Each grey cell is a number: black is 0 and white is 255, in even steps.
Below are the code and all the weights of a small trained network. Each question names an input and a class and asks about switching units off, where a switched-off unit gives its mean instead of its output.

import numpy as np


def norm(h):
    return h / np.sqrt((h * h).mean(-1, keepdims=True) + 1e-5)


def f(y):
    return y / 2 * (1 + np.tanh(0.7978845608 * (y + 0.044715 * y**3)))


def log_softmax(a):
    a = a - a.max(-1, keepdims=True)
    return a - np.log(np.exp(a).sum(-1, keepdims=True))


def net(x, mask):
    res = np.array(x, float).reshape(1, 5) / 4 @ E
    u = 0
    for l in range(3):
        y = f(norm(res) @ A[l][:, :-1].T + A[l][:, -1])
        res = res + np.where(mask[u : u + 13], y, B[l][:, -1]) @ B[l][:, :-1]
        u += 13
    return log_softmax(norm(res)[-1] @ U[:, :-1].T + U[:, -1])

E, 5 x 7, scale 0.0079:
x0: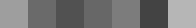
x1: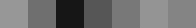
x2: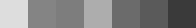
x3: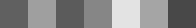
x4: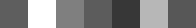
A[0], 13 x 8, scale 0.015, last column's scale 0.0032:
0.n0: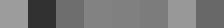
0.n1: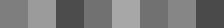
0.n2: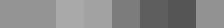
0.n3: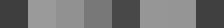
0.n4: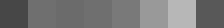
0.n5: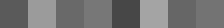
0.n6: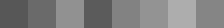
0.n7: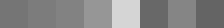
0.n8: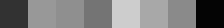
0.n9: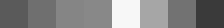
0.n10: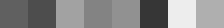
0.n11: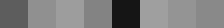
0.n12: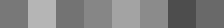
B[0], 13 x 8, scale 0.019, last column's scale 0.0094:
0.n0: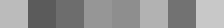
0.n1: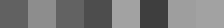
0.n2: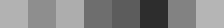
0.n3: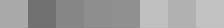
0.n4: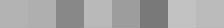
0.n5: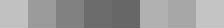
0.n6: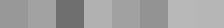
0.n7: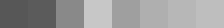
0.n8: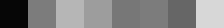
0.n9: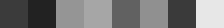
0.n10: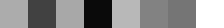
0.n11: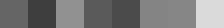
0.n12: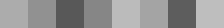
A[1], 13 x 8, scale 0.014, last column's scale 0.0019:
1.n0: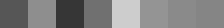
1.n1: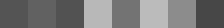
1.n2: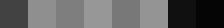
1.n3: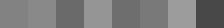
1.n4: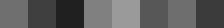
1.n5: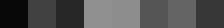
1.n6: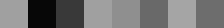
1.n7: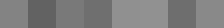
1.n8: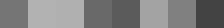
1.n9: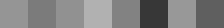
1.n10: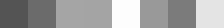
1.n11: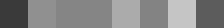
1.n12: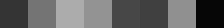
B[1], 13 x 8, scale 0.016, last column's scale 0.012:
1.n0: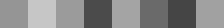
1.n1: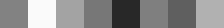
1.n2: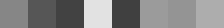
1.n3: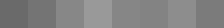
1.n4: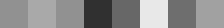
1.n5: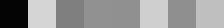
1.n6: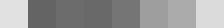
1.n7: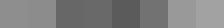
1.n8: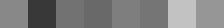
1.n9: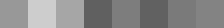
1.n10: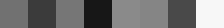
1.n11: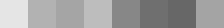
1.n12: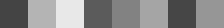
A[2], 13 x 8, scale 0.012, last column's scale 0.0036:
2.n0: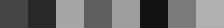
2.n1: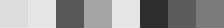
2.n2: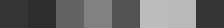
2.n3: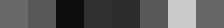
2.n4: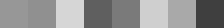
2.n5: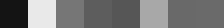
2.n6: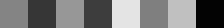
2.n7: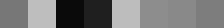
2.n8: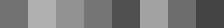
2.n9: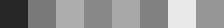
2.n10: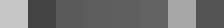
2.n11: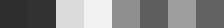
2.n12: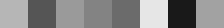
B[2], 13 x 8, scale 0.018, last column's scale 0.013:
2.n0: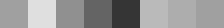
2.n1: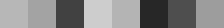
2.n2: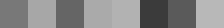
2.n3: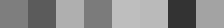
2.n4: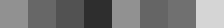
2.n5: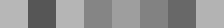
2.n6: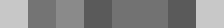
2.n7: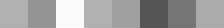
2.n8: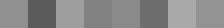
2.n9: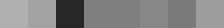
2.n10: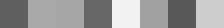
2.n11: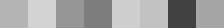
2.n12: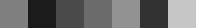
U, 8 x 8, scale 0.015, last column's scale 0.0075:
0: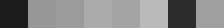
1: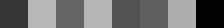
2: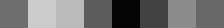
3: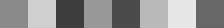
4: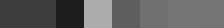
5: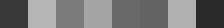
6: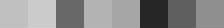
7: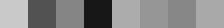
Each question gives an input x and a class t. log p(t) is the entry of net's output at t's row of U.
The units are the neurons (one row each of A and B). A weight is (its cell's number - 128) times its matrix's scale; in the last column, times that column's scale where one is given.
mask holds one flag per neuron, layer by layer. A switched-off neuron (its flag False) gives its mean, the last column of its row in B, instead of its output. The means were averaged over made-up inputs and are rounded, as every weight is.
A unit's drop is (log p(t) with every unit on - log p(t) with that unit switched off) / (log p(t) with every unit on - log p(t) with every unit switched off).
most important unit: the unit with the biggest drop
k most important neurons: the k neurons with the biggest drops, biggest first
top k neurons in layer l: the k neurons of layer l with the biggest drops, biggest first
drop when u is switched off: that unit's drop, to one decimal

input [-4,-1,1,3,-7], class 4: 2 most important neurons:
(0.n9, 2.n12)
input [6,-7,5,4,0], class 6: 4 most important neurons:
(0.n2, 0.n8, 2.n1, 0.n9)
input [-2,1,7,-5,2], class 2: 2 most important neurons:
(0.n10, 0.n2)
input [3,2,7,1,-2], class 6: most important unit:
0.n9
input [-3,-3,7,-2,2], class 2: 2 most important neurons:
(0.n2, 0.n0)
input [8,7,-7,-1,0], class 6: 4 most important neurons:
(0.n9, 0.n4, 2.n1, 0.n11)
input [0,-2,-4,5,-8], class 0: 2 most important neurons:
(0.n9, 0.n8)
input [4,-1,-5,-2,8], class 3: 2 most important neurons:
(0.n10, 1.n10)
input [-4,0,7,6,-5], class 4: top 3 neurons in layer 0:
(0.n9, 0.n10, 0.n8)
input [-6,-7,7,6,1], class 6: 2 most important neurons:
(0.n2, 0.n10)
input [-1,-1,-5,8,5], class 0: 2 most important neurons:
(0.n8, 0.n9)
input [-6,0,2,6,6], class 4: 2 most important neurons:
(1.n2, 0.n10)
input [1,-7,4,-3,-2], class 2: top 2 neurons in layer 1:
(1.n6, 1.n10)
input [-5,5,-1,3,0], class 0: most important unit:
1.n5
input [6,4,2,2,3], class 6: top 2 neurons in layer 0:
(0.n9, 0.n11)
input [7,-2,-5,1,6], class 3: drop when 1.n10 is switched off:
0.3
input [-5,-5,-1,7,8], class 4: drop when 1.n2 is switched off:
0.2
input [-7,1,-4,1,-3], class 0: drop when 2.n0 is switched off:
0.0
